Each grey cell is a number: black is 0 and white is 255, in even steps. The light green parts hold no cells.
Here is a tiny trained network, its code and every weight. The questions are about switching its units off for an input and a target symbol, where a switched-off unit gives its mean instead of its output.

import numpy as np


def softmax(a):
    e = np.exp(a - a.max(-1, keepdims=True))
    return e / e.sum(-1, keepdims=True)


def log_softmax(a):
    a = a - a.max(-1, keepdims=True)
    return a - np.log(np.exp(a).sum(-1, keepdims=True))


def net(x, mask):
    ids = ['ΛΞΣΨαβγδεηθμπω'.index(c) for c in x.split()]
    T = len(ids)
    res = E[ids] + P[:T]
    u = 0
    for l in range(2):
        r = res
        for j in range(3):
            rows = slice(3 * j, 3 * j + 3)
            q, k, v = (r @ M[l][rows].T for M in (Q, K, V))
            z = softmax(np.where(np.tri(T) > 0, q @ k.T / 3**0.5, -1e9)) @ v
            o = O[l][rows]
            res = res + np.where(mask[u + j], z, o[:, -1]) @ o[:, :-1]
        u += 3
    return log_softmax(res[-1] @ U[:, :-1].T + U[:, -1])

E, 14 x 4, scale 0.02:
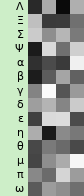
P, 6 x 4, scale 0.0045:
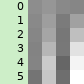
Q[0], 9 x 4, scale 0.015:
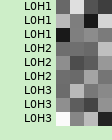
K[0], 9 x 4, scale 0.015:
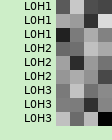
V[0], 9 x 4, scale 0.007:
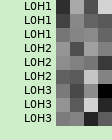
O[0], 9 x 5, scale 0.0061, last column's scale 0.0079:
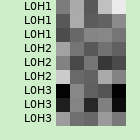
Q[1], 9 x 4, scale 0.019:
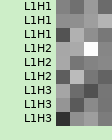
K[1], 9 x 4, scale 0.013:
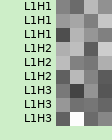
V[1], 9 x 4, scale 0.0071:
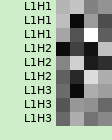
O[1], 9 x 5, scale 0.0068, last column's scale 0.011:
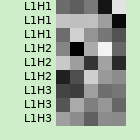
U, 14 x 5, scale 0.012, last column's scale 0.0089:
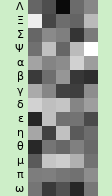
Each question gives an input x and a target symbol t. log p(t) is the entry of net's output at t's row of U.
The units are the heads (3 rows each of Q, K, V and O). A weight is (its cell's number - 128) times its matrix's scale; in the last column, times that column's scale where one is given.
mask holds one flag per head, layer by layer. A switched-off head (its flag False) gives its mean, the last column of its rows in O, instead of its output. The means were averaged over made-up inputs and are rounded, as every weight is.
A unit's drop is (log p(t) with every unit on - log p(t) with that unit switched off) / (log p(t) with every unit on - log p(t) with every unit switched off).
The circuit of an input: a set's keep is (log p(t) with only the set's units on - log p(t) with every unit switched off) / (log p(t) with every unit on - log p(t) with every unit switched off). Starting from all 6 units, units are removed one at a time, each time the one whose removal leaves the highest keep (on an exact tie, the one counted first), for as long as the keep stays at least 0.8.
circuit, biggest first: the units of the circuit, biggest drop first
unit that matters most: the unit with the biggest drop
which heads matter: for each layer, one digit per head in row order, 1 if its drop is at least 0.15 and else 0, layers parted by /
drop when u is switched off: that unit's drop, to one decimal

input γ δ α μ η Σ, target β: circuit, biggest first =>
L0H3, L1H2, L0H2
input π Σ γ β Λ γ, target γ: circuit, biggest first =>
L1H1, L1H2
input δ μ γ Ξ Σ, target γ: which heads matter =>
001 / 010
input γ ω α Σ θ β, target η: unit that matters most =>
L0H3
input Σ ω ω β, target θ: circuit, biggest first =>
L0H3, L1H2
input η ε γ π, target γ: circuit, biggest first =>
L0H3, L1H2
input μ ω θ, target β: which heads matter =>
001 / 010
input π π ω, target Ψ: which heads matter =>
001 / 111
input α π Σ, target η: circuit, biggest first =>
L1H2, L0H1
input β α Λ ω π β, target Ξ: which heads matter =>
100 / 010
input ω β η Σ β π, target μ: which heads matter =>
101 / 100
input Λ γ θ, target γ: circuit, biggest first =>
L1H2, L0H3
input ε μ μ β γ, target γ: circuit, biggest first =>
L1H2, L1H1
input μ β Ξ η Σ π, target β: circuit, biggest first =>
L0H3, L1H2
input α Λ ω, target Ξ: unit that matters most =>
L1H2
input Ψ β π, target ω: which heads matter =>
101 / 100
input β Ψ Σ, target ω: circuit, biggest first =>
L0H3, L1H1, L0H1
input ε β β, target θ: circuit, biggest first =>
L0H3, L1H1
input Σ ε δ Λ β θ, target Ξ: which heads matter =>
101 / 010
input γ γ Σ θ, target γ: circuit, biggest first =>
L1H2
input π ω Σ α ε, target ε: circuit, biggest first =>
L0H3, L1H3
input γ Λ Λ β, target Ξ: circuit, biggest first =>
L1H2, L0H3
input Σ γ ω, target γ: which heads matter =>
000 / 010
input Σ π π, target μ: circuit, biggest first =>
L1H1, L0H1, L0H3
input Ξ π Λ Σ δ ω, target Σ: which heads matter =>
001 / 110
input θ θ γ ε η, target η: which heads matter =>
101 / 111
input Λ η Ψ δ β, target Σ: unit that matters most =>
L0H3
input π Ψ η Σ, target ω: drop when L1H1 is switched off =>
0.3
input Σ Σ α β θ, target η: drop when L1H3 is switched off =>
0.0
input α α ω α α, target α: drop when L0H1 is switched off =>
0.2
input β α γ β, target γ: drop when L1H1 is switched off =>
0.1
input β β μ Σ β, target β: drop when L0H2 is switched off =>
0.0
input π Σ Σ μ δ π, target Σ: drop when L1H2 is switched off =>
0.5
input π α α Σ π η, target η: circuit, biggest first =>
L1H2
